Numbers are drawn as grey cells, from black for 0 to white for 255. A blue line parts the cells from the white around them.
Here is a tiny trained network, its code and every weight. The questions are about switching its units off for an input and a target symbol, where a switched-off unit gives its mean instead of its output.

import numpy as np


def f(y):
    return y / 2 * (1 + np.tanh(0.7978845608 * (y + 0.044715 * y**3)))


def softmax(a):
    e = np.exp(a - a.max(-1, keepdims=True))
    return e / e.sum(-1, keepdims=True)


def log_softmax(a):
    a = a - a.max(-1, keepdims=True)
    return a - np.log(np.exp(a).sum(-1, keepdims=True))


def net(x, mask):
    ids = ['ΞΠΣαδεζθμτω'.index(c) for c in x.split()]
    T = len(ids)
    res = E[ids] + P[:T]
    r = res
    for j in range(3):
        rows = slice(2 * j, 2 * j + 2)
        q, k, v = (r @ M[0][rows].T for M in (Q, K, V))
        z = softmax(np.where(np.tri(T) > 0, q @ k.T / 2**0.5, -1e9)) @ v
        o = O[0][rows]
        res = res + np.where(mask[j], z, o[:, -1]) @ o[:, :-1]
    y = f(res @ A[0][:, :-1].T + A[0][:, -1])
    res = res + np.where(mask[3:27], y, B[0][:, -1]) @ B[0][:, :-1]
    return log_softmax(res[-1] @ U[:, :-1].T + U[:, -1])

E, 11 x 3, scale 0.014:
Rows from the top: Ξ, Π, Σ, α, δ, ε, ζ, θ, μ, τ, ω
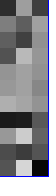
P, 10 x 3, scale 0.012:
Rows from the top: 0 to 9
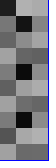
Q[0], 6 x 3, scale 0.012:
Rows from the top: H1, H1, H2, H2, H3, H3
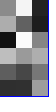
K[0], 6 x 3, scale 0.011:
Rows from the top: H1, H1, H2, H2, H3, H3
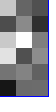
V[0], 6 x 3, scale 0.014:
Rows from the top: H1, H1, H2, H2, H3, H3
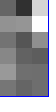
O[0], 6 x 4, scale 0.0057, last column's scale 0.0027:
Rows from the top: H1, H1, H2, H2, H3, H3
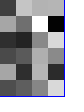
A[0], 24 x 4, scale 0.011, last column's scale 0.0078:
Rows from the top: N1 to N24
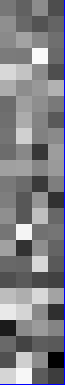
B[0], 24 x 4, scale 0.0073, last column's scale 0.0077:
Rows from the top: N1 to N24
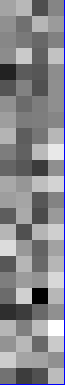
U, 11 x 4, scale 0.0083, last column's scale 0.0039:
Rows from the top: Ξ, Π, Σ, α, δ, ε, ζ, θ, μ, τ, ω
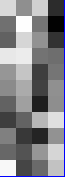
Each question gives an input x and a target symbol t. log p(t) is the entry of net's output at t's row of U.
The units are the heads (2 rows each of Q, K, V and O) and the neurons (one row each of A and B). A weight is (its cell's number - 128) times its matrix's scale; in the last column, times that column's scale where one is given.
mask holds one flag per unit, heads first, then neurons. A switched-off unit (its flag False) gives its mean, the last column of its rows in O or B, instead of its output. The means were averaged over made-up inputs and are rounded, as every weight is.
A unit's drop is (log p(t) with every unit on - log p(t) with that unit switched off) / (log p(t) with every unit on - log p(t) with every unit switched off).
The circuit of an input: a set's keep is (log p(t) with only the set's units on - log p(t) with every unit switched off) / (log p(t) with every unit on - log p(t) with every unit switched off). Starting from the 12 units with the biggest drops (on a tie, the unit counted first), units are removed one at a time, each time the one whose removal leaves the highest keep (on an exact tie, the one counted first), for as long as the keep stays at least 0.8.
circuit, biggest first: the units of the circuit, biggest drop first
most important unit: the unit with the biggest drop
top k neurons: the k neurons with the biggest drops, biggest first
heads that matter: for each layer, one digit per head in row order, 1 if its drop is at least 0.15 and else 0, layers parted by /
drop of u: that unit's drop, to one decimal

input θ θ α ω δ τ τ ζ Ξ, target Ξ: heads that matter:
000
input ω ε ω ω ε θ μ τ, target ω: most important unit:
H1
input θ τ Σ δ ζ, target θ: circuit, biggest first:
H1; H2
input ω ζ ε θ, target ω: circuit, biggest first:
H1; N12
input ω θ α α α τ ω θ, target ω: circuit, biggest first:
H1; N16; N12
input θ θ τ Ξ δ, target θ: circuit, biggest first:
H1; H2
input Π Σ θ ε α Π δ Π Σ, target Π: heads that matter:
100
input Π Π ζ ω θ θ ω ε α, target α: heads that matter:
100
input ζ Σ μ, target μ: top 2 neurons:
N24; N20
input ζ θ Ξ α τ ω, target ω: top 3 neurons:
N15; N24; N9
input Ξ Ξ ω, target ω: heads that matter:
010
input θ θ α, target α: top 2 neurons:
N23; N19
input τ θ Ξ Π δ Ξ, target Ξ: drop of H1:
0.2
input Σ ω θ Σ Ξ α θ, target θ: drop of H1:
0.3
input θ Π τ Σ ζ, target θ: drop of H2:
0.2
